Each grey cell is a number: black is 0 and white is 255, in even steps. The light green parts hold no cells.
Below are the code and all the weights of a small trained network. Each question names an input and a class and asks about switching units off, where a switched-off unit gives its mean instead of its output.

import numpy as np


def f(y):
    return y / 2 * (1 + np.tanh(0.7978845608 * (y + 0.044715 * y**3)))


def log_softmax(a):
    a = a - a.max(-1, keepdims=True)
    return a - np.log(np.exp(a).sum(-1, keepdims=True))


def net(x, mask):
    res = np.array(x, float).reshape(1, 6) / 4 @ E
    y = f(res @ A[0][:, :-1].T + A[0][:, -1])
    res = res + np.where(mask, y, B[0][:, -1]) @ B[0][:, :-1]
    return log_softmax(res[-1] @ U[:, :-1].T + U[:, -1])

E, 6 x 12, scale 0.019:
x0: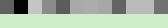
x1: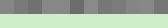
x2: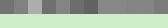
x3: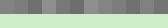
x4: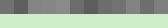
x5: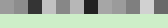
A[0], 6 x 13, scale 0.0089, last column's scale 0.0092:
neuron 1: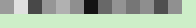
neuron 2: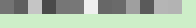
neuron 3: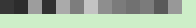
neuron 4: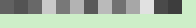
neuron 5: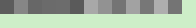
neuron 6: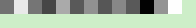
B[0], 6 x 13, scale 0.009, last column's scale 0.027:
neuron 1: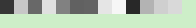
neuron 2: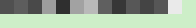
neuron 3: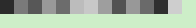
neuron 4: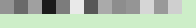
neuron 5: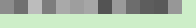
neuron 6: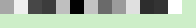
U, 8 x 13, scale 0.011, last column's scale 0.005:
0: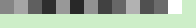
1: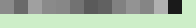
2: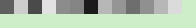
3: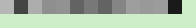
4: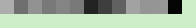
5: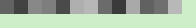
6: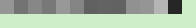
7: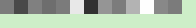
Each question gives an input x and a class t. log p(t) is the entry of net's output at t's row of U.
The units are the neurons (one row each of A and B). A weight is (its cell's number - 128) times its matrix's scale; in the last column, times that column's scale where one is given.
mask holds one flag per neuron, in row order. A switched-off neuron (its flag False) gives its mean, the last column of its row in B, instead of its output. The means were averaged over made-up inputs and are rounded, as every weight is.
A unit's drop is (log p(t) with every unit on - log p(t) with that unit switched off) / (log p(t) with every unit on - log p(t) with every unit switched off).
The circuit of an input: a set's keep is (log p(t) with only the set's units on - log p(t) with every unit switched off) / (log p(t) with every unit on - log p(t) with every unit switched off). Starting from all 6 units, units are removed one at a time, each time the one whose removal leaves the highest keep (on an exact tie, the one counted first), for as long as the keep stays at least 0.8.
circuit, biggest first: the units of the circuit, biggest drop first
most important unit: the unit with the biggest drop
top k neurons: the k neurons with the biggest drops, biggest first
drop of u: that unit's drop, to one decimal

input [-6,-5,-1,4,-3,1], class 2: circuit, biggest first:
[neuron 1]
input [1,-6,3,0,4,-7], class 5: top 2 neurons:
[neuron 2; neuron 3]
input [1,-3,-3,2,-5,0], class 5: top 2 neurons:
[neuron 6; neuron 1]
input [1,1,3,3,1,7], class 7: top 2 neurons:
[neuron 4; neuron 6]
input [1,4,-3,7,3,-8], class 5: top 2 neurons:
[neuron 2; neuron 3]
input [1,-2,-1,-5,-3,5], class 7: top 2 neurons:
[neuron 4; neuron 6]
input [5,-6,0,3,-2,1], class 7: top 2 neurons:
[neuron 6; neuron 4]
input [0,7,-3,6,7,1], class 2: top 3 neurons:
[neuron 6; neuron 2; neuron 4]
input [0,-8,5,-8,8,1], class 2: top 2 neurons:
[neuron 6; neuron 4]
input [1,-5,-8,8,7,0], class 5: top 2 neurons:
[neuron 6; neuron 1]
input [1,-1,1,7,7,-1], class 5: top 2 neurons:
[neuron 6; neuron 1]
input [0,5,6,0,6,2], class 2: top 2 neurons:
[neuron 6; neuron 4]
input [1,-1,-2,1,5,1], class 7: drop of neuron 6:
1.6
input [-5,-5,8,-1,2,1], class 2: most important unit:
neuron 1
